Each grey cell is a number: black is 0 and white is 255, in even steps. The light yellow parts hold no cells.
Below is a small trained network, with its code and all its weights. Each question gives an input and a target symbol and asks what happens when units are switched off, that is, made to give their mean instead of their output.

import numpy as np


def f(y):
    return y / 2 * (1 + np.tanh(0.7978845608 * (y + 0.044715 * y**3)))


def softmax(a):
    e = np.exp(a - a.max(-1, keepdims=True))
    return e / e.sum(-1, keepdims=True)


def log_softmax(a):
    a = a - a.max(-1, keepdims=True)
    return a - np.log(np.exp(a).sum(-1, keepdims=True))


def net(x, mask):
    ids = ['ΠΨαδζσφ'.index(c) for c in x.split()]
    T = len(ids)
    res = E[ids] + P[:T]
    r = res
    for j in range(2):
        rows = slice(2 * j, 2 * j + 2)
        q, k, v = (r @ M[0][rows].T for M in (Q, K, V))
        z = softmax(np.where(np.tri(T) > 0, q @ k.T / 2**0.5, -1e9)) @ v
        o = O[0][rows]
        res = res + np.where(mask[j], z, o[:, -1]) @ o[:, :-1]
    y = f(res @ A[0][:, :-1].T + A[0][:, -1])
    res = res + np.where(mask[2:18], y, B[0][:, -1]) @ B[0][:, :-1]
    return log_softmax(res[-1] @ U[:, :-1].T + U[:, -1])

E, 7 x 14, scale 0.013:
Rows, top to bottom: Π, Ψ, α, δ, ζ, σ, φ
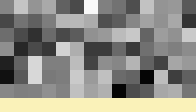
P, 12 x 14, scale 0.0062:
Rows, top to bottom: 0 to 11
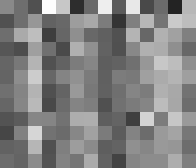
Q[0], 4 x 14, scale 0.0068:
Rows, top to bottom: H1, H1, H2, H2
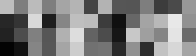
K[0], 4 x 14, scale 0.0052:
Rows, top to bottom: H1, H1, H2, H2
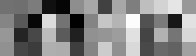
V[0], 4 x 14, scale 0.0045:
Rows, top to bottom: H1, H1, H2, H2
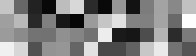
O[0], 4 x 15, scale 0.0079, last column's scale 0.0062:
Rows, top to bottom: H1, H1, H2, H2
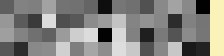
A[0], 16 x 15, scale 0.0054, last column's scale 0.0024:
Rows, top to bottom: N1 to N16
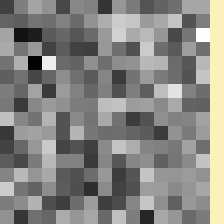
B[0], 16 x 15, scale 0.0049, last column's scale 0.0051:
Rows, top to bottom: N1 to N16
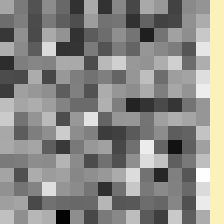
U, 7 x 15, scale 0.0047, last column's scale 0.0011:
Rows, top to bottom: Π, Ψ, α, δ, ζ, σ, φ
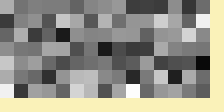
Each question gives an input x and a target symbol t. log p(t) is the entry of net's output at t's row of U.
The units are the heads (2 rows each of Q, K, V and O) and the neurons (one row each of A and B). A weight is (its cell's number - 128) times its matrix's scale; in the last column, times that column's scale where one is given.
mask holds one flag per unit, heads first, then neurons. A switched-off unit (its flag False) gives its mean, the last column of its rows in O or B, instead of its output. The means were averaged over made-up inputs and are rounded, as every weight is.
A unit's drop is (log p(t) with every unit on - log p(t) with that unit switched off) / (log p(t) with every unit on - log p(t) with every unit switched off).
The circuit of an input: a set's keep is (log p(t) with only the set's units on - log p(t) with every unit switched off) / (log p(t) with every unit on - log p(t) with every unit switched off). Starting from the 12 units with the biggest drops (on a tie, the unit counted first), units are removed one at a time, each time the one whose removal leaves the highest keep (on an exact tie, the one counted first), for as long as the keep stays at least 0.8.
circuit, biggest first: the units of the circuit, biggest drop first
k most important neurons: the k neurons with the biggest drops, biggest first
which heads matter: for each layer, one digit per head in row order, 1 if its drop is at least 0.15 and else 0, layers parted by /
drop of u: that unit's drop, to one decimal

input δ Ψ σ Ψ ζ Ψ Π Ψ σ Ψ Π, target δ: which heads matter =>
10
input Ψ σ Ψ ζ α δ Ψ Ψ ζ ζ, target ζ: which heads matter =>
11
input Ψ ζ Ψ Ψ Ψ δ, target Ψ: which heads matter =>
11
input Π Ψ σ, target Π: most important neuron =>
N8
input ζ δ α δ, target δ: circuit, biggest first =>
H1; N3; N14
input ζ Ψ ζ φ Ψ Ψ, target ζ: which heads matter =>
01
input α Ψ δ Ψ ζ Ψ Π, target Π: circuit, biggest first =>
H2; H1; N8; N3
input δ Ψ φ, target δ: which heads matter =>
10
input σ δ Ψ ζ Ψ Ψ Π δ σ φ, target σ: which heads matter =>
01
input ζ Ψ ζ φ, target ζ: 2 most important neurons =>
N15; N4
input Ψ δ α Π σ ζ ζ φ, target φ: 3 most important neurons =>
N9; N13; N14
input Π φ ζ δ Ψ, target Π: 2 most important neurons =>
N8; N2
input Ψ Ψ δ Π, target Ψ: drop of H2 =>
0.6
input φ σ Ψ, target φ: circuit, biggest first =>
H2
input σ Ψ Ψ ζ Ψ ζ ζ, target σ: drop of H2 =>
0.7
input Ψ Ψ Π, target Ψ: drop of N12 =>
-0.1
